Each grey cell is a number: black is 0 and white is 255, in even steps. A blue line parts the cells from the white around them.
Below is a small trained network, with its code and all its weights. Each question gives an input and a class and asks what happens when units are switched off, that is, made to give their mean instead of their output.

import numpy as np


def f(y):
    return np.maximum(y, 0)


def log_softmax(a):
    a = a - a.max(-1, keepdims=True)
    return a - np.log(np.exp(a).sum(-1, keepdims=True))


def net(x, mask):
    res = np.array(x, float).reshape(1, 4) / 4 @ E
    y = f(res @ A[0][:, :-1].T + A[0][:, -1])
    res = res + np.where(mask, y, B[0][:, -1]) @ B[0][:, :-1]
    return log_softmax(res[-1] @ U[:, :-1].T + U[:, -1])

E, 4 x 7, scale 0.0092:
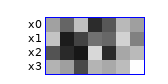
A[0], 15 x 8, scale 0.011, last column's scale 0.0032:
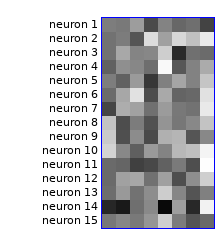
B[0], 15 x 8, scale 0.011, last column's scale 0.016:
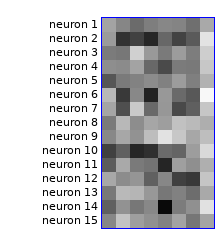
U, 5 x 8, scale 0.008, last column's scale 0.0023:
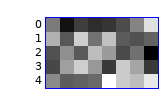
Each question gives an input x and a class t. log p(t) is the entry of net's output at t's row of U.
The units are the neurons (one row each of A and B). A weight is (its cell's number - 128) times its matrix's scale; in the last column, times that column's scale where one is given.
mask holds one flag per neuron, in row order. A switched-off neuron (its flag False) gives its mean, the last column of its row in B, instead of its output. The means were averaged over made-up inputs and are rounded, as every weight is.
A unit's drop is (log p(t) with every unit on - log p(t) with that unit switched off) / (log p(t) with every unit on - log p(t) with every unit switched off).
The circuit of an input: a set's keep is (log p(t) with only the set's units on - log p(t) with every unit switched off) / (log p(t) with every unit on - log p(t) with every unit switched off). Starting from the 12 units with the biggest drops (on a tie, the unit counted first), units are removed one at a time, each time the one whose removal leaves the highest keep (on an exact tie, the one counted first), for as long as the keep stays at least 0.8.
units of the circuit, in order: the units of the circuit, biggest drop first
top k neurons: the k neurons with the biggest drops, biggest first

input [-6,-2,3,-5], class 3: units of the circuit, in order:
(neuron 2; neuron 6)
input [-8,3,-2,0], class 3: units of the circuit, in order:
(neuron 6; neuron 10)
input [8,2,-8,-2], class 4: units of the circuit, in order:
(neuron 9)
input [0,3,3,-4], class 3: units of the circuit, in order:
(neuron 2; neuron 6)
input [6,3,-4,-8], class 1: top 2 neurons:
(neuron 6; neuron 9)
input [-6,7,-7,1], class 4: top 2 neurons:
(neuron 14; neuron 9)
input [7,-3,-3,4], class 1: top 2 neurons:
(neuron 2; neuron 14)
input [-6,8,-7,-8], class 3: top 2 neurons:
(neuron 11; neuron 2)
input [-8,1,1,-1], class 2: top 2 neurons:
(neuron 6; neuron 10)
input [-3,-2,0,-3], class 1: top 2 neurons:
(neuron 10; neuron 2)
